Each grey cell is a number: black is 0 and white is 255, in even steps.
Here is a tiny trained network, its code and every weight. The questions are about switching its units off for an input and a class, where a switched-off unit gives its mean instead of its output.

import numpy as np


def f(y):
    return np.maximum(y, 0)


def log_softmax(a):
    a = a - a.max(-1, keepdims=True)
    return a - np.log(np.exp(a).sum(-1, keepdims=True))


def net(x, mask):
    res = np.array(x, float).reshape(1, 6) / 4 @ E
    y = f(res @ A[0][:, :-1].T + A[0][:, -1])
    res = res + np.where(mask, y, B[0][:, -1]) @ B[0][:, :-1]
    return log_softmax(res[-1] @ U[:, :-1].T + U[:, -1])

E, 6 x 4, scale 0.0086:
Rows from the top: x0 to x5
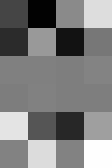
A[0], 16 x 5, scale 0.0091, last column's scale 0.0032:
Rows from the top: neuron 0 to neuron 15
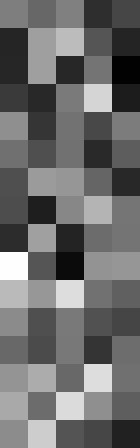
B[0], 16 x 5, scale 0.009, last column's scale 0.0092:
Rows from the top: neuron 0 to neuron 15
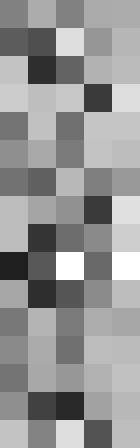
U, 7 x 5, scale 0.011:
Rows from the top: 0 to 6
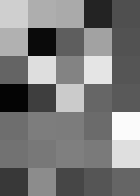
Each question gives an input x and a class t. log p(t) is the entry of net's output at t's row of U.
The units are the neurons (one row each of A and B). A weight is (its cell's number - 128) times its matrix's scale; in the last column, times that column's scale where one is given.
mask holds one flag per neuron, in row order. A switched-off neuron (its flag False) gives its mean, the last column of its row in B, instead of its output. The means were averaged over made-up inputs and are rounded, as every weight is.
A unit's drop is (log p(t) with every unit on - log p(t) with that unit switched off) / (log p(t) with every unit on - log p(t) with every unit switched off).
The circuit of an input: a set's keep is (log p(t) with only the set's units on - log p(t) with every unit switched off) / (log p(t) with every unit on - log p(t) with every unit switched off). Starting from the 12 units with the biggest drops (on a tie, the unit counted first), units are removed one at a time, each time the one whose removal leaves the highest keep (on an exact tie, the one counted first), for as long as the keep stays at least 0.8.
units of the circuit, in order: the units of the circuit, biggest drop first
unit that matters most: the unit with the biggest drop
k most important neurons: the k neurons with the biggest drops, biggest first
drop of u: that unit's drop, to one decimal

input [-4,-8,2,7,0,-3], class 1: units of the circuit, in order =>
(neuron 10; neuron 14)
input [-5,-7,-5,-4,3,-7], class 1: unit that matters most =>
neuron 10
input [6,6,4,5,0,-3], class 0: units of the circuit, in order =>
(neuron 3; neuron 7)
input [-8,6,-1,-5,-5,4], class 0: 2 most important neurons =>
(neuron 15; neuron 9)
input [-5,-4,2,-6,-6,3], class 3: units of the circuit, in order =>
(neuron 1; neuron 3)
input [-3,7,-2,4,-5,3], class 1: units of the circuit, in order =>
(neuron 2; neuron 8)
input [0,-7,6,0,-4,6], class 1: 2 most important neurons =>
(neuron 10; neuron 14)
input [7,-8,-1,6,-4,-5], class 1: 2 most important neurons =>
(neuron 14; neuron 10)
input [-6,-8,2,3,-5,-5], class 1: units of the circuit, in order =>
(neuron 10; neuron 14)
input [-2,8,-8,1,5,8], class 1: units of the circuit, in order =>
(neuron 8; neuron 2)
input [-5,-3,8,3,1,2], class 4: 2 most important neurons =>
(neuron 3; neuron 7)
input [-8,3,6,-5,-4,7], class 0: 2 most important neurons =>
(neuron 15; neuron 4)
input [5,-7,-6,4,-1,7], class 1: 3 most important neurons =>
(neuron 14; neuron 10; neuron 4)
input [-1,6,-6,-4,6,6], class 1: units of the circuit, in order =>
(neuron 8)
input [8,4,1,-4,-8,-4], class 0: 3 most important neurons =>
(neuron 3; neuron 7; neuron 9)
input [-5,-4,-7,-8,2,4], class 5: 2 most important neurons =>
(neuron 3; neuron 7)
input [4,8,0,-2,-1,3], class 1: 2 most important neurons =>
(neuron 2; neuron 8)
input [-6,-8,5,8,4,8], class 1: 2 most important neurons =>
(neuron 10; neuron 14)
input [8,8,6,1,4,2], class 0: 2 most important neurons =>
(neuron 3; neuron 7)
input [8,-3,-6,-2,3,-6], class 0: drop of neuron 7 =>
0.4
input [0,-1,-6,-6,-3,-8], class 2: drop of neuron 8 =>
0.0
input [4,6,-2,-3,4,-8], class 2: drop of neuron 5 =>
0.2
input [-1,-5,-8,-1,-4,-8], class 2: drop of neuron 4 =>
0.1
